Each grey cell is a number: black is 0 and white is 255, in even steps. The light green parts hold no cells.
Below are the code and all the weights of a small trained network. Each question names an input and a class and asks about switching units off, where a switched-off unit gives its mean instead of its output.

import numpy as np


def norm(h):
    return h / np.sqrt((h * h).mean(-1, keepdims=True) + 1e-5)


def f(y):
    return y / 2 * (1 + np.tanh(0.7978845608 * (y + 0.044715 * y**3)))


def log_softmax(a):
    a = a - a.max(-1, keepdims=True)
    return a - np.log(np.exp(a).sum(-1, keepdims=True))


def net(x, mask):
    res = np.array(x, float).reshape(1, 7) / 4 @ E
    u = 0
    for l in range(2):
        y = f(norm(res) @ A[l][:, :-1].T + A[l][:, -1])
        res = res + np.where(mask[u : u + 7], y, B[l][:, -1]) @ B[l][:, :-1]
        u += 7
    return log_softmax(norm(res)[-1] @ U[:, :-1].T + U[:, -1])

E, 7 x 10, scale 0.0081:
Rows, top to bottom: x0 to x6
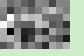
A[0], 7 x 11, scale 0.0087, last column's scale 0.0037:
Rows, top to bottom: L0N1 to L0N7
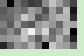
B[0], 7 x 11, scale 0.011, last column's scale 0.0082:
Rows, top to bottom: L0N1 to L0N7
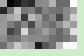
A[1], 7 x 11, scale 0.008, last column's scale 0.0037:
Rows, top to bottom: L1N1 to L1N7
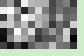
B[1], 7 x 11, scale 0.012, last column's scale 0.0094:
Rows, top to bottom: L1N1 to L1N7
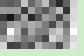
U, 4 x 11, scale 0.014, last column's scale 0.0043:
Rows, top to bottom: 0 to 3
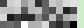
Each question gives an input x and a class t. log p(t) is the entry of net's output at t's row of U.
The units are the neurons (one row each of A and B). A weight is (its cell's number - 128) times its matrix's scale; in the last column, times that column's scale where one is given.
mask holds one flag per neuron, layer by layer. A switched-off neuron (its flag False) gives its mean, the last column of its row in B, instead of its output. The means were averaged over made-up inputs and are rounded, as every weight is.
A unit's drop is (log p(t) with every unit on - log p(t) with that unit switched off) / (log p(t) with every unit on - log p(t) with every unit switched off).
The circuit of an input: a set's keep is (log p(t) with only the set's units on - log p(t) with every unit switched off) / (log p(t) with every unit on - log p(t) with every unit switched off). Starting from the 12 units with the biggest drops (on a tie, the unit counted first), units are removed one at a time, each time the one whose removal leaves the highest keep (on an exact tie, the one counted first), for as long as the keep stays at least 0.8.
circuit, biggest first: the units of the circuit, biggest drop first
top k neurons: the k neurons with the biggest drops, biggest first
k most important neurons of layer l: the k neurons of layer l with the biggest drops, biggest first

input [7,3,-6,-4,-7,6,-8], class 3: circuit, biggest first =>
(L0N1)
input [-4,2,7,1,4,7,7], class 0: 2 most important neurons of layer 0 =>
(L0N1 L0N3)
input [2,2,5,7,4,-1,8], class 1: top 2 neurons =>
(L0N1 L0N7)
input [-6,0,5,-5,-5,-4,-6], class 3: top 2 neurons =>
(L0N5 L1N1)
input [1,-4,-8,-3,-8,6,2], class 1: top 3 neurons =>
(L0N1 L0N5 L0N7)
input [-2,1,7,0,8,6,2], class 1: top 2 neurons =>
(L0N1 L1N2)
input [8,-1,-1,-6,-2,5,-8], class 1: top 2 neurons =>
(L0N1 L0N5)
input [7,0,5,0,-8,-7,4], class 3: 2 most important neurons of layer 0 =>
(L0N5 L0N7)
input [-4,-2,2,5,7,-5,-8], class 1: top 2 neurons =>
(L0N1 L0N5)
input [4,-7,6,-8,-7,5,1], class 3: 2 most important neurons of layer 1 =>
(L1N1 L1N3)
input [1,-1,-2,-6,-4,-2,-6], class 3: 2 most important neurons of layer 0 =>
(L0N5 L0N7)
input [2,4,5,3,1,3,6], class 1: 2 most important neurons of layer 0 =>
(L0N1 L0N7)
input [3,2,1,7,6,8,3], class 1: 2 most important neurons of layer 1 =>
(L1N2 L1N3)
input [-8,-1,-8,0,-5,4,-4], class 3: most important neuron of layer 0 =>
(L0N1)
